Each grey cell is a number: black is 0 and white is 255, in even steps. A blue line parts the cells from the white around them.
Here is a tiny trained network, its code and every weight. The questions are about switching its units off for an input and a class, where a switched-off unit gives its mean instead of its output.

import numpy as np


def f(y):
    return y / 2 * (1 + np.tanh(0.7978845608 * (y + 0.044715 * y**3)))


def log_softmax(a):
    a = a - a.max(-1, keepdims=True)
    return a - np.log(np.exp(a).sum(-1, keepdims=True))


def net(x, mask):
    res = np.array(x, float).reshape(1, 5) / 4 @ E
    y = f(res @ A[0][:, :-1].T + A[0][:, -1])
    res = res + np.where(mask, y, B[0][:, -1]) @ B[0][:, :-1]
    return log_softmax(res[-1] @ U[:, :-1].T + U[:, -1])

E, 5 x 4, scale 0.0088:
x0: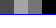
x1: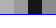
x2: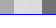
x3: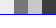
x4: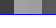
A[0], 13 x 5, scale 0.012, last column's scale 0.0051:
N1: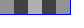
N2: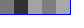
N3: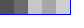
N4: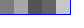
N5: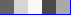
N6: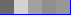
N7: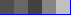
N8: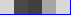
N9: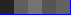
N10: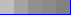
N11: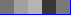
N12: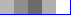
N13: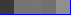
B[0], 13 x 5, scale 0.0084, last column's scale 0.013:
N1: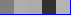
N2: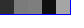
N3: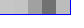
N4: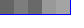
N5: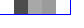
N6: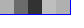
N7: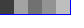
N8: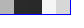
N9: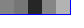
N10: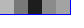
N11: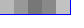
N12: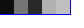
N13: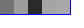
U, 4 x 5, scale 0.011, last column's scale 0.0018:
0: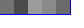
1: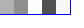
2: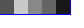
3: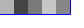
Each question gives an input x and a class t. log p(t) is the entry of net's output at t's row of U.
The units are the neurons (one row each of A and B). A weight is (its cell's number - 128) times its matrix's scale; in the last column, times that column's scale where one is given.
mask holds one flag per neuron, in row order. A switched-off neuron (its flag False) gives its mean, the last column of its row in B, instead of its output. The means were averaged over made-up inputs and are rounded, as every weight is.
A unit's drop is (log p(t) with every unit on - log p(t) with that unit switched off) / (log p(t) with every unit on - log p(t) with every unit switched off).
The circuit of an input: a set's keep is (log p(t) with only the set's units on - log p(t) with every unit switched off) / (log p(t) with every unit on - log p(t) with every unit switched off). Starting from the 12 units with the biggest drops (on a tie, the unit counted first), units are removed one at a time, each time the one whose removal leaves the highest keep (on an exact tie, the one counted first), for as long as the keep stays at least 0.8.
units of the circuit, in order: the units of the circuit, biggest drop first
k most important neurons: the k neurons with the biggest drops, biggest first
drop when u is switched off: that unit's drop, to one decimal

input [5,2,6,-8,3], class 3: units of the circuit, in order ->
N6
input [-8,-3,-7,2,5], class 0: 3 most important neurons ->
N2; N5; N6
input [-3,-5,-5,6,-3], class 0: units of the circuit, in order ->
N2; N5
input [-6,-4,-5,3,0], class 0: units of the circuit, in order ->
N2; N5
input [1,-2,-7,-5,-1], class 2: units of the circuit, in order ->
N5; N7
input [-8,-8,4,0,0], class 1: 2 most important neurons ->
N8; N3
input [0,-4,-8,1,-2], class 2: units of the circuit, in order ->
N5; N2
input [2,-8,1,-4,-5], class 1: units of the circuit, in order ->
N8; N12
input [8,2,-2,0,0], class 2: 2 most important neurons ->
N8; N5
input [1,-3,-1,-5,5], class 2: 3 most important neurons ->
N8; N5; N7
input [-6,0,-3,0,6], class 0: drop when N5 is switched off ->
0.4
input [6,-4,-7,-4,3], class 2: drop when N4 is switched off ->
0.0
